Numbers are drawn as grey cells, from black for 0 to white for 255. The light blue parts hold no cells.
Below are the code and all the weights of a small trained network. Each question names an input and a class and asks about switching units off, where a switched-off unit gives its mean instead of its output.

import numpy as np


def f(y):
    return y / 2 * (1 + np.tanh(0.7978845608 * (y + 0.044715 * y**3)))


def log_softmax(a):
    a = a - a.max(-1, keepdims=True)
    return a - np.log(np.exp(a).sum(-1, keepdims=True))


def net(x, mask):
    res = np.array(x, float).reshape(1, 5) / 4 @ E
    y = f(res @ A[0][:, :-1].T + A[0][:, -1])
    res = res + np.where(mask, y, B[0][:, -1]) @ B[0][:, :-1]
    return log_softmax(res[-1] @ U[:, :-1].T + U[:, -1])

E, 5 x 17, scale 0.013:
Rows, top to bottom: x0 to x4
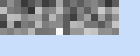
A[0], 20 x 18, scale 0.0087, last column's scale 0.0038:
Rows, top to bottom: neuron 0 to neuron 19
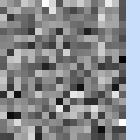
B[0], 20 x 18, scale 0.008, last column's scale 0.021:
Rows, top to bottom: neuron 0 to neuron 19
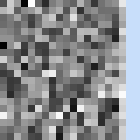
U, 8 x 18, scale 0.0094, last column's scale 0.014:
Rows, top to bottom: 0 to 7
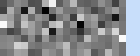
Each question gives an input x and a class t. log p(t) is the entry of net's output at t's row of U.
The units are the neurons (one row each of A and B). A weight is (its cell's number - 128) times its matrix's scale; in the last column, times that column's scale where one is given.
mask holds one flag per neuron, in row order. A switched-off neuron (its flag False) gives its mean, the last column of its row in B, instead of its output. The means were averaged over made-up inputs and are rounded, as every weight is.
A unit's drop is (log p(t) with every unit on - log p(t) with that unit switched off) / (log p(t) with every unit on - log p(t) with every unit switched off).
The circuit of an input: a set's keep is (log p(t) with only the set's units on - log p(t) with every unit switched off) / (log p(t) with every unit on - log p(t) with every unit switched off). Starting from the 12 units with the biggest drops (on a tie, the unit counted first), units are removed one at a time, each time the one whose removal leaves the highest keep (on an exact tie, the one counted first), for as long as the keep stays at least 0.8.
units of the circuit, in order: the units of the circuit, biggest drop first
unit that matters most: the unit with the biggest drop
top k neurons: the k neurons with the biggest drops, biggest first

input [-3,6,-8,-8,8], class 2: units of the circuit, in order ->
neuron 15
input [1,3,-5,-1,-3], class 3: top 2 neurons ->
neuron 16; neuron 15
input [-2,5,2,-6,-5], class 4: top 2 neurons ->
neuron 11; neuron 15
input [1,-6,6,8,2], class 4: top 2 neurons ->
neuron 13; neuron 16
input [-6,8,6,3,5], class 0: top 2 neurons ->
neuron 10; neuron 2
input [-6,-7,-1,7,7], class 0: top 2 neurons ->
neuron 18; neuron 19
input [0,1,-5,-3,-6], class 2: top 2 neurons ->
neuron 4; neuron 14
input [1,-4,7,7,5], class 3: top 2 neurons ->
neuron 8; neuron 1
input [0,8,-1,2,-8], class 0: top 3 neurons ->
neuron 10; neuron 2; neuron 15
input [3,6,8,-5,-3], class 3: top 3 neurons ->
neuron 1; neuron 17; neuron 8
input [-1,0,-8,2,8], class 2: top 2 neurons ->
neuron 15; neuron 5
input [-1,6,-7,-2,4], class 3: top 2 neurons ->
neuron 16; neuron 19
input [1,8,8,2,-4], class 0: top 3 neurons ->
neuron 10; neuron 16; neuron 2
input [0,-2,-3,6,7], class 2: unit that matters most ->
neuron 15
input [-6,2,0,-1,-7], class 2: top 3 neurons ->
neuron 14; neuron 4; neuron 9
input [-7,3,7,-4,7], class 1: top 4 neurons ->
neuron 0; neuron 7; neuron 16; neuron 14
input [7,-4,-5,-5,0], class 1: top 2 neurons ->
neuron 9; neuron 13
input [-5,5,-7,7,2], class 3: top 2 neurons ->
neuron 16; neuron 12
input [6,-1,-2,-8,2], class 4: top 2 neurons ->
neuron 12; neuron 0
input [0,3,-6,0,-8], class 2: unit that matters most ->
neuron 4
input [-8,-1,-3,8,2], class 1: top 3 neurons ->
neuron 0; neuron 12; neuron 11
